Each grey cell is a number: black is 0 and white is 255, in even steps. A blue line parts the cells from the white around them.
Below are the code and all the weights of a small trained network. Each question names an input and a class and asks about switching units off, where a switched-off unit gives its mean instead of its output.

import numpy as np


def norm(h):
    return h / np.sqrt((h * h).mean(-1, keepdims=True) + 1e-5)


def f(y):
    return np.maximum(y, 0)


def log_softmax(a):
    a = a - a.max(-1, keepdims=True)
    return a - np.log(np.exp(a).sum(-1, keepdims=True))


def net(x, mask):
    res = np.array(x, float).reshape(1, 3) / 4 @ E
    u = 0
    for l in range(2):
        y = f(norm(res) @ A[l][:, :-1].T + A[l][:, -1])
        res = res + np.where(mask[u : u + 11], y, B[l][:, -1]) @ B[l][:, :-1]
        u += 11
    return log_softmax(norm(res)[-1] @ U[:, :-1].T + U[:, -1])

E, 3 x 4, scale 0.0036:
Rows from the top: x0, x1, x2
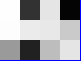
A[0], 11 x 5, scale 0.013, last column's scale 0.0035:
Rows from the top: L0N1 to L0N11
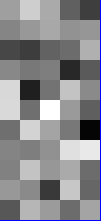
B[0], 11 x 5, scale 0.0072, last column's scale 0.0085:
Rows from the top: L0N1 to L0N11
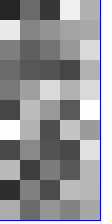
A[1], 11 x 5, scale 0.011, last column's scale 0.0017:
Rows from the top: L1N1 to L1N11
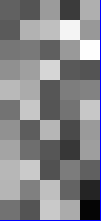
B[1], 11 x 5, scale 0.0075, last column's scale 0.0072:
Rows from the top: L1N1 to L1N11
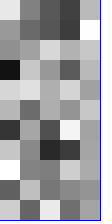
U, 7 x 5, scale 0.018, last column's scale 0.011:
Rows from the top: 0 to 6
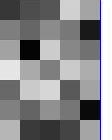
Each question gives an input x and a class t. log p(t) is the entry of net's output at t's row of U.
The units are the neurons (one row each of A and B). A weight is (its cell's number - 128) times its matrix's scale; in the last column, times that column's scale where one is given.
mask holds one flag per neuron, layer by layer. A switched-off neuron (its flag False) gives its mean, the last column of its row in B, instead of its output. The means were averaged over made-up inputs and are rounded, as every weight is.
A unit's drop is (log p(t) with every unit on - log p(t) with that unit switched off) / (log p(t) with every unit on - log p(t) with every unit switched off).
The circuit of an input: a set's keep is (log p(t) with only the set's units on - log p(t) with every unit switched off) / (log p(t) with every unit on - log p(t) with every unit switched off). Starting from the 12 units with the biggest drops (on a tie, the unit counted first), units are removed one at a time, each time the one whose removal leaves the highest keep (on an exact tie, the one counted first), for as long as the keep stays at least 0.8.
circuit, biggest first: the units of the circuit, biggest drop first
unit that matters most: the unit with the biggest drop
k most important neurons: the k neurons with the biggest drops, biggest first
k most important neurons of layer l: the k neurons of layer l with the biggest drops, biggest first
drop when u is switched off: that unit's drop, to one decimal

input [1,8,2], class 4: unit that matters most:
L0N6
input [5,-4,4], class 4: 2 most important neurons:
L0N5, L0N1
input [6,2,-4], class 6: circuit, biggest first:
L0N4, L0N1
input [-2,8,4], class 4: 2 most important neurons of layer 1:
L1N4, L1N1
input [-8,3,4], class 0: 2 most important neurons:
L0N10, L0N8
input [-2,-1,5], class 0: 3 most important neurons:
L0N8, L0N10, L0N6
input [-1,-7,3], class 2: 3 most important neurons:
L0N8, L0N1, L0N10
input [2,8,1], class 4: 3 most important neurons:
L0N6, L1N4, L0N5
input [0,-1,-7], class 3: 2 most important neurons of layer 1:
L1N5, L1N2
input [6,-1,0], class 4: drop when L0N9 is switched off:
0.1
